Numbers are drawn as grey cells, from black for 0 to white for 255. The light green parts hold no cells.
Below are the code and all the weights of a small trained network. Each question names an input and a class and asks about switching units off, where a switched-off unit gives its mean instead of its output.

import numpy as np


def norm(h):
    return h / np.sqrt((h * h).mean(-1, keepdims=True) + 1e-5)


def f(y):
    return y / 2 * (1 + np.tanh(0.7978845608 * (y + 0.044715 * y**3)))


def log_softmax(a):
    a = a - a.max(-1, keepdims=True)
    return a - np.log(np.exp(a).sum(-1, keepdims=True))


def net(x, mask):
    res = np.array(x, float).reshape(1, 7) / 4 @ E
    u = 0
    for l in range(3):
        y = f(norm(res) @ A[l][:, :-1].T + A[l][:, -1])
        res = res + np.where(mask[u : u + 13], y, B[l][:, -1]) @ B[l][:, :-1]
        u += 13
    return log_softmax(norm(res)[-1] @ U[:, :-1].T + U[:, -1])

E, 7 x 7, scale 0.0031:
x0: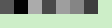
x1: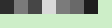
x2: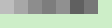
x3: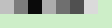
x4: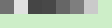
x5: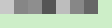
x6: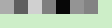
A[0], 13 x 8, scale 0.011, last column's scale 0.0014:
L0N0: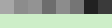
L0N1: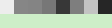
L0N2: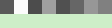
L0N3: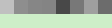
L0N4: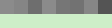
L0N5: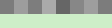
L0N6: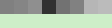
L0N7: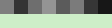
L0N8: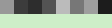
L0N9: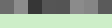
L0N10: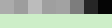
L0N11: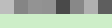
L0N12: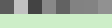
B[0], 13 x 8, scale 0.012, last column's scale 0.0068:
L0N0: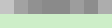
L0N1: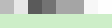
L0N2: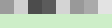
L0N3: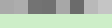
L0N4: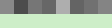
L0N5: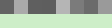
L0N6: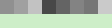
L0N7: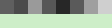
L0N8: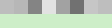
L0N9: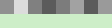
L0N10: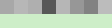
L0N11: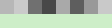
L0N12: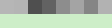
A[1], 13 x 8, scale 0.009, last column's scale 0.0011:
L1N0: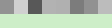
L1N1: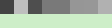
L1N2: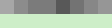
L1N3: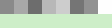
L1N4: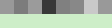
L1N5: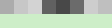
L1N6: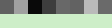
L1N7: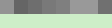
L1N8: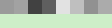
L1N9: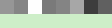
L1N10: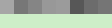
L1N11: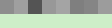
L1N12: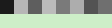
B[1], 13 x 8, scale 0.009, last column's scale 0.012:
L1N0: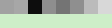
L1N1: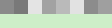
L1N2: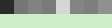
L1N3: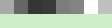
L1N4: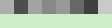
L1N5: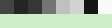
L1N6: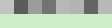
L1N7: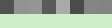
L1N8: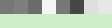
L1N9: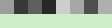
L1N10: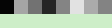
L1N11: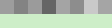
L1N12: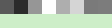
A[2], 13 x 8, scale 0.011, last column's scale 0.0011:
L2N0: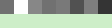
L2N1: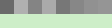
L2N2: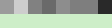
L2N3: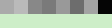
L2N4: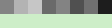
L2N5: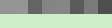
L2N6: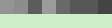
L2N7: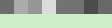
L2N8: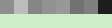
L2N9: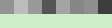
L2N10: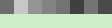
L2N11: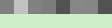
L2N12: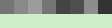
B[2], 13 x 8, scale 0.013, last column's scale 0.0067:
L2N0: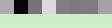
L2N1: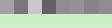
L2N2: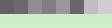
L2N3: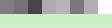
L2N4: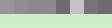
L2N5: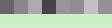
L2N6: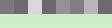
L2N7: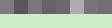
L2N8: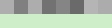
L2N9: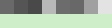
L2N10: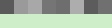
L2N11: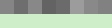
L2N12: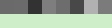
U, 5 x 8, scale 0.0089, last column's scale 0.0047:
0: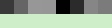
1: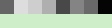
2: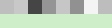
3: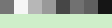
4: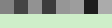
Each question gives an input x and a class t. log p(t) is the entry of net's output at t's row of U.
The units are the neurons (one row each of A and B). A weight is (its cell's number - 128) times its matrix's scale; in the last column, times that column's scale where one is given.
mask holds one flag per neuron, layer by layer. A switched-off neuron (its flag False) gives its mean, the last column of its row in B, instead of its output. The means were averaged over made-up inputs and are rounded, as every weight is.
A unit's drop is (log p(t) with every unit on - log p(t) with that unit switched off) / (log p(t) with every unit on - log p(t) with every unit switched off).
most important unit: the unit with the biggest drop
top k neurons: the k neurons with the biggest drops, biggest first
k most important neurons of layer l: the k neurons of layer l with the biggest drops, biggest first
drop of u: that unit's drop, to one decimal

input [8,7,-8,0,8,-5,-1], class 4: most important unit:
L0N1
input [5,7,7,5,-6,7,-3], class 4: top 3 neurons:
(L0N7 L0N1 L0N2)
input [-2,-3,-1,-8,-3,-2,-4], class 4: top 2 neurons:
(L0N2 L0N1)
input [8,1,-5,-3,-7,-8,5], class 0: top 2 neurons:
(L0N7 L1N5)
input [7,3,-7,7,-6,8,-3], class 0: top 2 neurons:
(L0N7 L0N1)
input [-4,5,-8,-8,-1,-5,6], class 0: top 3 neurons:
(L0N1 L0N11 L0N6)
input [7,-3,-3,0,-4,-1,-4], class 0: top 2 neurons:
(L0N7 L0N1)
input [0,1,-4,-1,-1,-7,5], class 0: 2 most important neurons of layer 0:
(L0N1 L0N2)
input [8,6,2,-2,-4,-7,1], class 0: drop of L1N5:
0.1
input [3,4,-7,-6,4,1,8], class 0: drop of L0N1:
0.4
